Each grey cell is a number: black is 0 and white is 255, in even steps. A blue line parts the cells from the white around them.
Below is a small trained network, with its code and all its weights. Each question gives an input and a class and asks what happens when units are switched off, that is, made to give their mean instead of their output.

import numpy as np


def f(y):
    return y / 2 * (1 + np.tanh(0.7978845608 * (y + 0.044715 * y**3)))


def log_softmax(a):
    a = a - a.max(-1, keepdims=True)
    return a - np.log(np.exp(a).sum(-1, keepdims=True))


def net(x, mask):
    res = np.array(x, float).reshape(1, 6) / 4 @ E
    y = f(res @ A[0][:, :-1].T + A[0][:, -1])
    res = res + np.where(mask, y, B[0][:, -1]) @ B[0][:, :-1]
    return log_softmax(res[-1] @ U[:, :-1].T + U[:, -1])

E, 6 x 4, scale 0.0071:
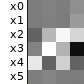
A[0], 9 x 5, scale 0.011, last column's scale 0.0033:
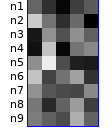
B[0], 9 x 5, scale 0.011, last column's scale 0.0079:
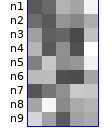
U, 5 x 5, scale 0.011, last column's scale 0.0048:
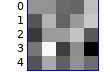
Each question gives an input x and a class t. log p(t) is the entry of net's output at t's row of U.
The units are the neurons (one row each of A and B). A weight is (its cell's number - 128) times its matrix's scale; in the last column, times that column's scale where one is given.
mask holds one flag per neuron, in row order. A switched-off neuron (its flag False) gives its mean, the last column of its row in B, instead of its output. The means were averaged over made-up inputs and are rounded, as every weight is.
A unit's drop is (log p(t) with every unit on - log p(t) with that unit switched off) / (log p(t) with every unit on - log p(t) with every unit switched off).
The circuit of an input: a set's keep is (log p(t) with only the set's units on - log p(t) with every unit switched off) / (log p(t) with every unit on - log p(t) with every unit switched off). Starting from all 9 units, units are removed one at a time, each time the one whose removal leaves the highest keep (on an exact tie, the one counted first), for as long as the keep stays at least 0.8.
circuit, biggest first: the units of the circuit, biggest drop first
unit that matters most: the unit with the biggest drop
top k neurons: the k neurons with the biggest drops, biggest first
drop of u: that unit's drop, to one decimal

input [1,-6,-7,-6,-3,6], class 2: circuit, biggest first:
n1
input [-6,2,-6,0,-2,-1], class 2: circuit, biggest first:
n1; n7
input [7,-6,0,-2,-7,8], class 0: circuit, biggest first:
n4; n3
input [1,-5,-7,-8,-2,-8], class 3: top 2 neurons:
n8; n6
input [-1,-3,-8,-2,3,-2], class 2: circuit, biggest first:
n1; n7
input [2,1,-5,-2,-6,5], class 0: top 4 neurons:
n4; n3; n9; n5
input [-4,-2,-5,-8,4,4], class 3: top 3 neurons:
n6; n8; n9
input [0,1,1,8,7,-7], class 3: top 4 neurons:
n5; n4; n1; n2
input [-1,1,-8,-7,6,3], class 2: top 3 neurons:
n1; n7; n2
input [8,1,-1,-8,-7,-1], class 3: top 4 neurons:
n8; n9; n6; n2
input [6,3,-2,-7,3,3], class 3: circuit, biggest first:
n8; n6
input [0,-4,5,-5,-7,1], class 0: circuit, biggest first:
n3; n4; n7
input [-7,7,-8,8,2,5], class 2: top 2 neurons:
n7; n1
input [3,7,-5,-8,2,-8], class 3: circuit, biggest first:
n8
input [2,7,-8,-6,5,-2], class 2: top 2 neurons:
n1; n7
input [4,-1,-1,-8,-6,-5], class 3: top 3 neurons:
n8; n9; n6
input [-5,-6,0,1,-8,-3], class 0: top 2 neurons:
n4; n3
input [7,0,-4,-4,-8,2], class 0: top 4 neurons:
n4; n3; n9; n5
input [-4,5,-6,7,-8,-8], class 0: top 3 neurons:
n4; n3; n8
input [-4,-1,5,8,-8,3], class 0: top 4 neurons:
n4; n3; n8; n7
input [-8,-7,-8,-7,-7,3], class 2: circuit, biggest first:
n1
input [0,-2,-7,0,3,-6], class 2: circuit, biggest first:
n1; n7
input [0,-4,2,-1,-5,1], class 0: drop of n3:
0.1
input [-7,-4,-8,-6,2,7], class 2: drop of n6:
-0.1
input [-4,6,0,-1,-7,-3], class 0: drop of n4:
0.3
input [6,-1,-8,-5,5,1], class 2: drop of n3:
0.1
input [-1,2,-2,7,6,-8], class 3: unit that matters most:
n5
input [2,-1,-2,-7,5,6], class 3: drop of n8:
0.4
